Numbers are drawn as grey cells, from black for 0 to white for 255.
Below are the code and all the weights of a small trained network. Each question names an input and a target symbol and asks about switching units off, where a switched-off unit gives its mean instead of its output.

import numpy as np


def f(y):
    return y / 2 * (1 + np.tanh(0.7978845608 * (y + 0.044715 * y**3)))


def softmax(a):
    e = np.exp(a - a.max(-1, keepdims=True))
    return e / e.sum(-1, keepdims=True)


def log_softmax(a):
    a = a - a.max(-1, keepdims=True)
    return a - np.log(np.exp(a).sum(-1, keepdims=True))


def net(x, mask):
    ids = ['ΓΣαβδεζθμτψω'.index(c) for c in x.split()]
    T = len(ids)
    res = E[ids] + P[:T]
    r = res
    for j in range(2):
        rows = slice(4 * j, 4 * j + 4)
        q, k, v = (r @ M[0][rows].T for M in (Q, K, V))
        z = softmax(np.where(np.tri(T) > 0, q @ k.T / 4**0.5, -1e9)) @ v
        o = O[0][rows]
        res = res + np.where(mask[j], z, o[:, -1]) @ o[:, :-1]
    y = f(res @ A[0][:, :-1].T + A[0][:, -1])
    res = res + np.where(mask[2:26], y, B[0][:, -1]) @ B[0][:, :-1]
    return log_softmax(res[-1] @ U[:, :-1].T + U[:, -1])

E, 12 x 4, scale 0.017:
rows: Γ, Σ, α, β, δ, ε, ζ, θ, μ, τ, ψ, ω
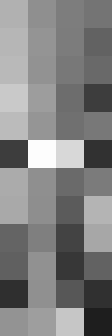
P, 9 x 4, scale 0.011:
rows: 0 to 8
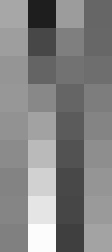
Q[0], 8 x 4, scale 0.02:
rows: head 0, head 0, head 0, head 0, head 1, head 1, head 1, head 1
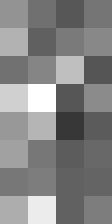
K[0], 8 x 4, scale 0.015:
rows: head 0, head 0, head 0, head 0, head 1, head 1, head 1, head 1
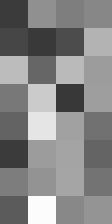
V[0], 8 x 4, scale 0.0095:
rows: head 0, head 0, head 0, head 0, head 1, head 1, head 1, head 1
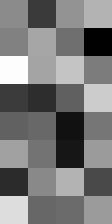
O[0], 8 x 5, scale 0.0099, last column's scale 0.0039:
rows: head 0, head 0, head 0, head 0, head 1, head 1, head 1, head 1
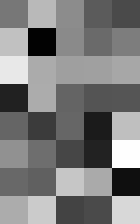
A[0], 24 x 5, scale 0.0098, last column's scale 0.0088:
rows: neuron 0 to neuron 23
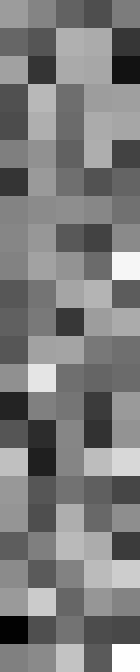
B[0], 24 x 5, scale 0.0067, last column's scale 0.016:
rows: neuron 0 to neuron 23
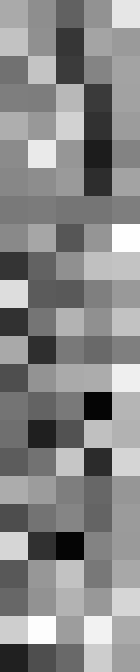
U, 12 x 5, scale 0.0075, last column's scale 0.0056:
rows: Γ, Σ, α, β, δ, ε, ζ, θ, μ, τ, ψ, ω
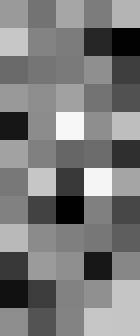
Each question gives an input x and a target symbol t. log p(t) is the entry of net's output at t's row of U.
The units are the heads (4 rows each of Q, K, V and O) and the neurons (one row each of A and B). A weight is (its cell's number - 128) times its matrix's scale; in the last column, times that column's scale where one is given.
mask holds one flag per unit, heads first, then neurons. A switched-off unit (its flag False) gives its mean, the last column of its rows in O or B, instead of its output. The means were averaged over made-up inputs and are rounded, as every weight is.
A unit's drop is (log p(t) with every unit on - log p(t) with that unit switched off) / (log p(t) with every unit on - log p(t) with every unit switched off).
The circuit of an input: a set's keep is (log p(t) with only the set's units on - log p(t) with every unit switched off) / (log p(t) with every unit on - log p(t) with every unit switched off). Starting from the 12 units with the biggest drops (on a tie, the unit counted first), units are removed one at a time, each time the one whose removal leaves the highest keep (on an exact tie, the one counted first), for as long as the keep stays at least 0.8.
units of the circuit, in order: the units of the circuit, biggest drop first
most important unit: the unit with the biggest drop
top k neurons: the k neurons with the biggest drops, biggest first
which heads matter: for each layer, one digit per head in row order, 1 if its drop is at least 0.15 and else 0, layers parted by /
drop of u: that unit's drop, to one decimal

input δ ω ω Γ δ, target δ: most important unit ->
head 1
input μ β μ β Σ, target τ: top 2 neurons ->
(neuron 14; neuron 6)
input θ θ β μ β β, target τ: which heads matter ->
10
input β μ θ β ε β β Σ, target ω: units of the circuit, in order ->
(head 1; neuron 19)
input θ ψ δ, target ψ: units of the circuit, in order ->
(head 1; head 0)
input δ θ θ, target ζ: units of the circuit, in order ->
(neuron 16; head 0)
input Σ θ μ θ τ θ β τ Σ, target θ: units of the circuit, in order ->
(head 0; head 1; neuron 15)
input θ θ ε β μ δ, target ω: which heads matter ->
01
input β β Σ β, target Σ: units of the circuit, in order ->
(head 0; neuron 16; neuron 13)
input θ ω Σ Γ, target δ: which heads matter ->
01
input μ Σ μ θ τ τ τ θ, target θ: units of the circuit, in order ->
(head 1; head 0)
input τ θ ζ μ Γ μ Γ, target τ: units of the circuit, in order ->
(head 0; neuron 14)
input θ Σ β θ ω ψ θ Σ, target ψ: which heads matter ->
01
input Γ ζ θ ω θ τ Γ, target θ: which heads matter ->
10
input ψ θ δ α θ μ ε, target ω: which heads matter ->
01
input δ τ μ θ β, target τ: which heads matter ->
11
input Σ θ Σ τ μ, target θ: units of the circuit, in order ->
(head 1; neuron 15; neuron 13)
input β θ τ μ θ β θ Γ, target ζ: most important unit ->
neuron 16
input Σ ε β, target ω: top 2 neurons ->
(neuron 19; neuron 1)
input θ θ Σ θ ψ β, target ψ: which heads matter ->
01
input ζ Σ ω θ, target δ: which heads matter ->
01
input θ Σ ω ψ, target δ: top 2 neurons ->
(neuron 16; neuron 20)
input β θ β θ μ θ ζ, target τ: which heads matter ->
11
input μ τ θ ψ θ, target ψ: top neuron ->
(neuron 15)
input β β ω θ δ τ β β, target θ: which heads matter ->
10
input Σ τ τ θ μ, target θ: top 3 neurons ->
(neuron 15; neuron 14; neuron 16)
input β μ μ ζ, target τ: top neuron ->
(neuron 14)
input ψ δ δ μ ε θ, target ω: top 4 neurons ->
(neuron 19; neuron 10; neuron 1; neuron 14)
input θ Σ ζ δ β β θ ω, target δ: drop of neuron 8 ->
0.1
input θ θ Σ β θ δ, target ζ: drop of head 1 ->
0.2
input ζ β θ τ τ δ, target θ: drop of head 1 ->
0.2
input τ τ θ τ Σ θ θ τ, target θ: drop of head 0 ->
0.1
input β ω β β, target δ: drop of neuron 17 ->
0.0
